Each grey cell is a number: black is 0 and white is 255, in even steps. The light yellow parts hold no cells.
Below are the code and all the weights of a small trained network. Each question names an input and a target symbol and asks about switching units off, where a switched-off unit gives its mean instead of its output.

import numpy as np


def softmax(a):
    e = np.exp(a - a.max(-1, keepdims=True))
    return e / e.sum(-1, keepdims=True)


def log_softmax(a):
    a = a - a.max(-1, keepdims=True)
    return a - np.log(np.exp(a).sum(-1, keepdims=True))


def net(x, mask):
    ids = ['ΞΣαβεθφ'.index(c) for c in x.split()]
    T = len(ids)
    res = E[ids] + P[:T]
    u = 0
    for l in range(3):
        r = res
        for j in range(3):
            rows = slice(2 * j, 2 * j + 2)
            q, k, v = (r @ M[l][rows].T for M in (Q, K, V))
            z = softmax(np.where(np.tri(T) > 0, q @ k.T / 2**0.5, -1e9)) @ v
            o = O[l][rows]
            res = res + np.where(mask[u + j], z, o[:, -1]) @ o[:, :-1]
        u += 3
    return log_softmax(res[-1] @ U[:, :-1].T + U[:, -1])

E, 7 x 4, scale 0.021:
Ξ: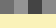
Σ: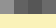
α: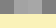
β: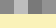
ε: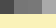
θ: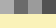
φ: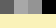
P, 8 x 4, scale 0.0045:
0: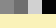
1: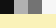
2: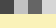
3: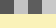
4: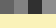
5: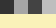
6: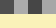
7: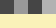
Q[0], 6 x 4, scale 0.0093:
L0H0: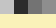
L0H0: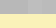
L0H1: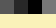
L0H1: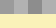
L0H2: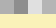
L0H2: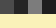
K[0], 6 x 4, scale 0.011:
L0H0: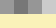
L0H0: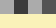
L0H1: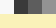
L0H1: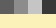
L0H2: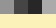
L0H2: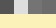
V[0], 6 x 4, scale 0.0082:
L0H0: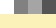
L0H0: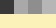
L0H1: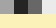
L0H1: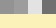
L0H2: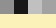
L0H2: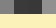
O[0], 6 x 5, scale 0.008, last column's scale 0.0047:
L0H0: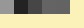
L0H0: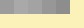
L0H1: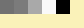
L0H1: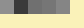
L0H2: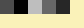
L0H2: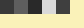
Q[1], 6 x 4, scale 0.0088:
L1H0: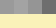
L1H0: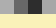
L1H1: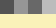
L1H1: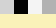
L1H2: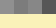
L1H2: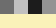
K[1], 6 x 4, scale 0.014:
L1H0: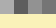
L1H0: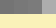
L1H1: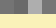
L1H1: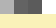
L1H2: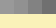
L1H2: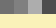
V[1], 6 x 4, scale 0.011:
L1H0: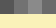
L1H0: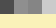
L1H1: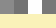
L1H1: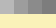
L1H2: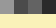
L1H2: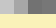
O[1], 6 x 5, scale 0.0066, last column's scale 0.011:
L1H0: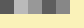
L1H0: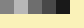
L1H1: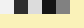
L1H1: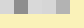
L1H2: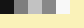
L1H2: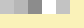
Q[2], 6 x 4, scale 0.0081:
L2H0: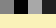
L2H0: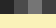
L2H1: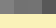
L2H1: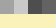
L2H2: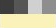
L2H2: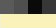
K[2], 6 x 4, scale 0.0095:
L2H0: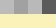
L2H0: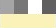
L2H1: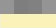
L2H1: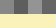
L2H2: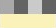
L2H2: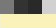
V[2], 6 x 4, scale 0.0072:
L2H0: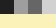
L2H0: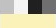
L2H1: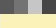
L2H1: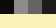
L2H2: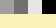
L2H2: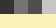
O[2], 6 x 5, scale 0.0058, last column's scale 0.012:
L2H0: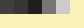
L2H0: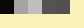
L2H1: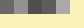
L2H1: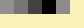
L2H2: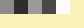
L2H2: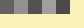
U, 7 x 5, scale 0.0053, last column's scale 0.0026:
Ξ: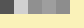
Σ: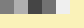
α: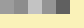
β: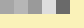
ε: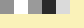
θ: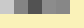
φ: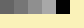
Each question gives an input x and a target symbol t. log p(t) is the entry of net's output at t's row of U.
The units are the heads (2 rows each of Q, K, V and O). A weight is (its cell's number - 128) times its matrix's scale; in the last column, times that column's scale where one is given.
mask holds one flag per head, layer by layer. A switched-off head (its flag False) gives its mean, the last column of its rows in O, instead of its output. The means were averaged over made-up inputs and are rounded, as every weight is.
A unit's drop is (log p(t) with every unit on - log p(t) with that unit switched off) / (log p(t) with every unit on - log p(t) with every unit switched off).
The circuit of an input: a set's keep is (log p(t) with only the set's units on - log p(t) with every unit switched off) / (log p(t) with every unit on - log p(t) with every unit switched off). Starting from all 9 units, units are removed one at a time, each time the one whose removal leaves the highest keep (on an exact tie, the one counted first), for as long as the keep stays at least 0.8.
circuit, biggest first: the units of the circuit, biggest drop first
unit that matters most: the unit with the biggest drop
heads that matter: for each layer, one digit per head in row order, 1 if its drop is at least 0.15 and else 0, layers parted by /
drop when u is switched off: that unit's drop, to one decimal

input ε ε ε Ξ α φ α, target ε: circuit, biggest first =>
[L2H0 L1H0 L1H2 L0H1]
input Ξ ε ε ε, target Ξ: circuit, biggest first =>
[L1H1 L2H2 L0H2]
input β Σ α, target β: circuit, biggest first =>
[L2H1 L0H2 L1H2]
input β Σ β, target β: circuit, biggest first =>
[L2H1 L1H2 L0H2]
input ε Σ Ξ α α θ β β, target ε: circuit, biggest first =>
[L1H0 L2H0 L1H2 L0H0]
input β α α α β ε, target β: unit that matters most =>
L2H1
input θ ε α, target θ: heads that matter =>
101 / 001 / 100
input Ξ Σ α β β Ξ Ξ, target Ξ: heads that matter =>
001 / 010 / 101
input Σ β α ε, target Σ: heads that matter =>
101 / 011 / 110
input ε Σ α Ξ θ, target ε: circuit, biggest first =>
[L2H0 L1H0 L1H2 L0H0]
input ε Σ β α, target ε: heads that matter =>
101 / 111 / 100
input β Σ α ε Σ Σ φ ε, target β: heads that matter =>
011 / 011 / 010
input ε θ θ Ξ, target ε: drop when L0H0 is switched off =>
0.1
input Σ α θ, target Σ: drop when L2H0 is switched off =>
-0.1
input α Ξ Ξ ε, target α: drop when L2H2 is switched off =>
0.5
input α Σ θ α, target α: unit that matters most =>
L1H1
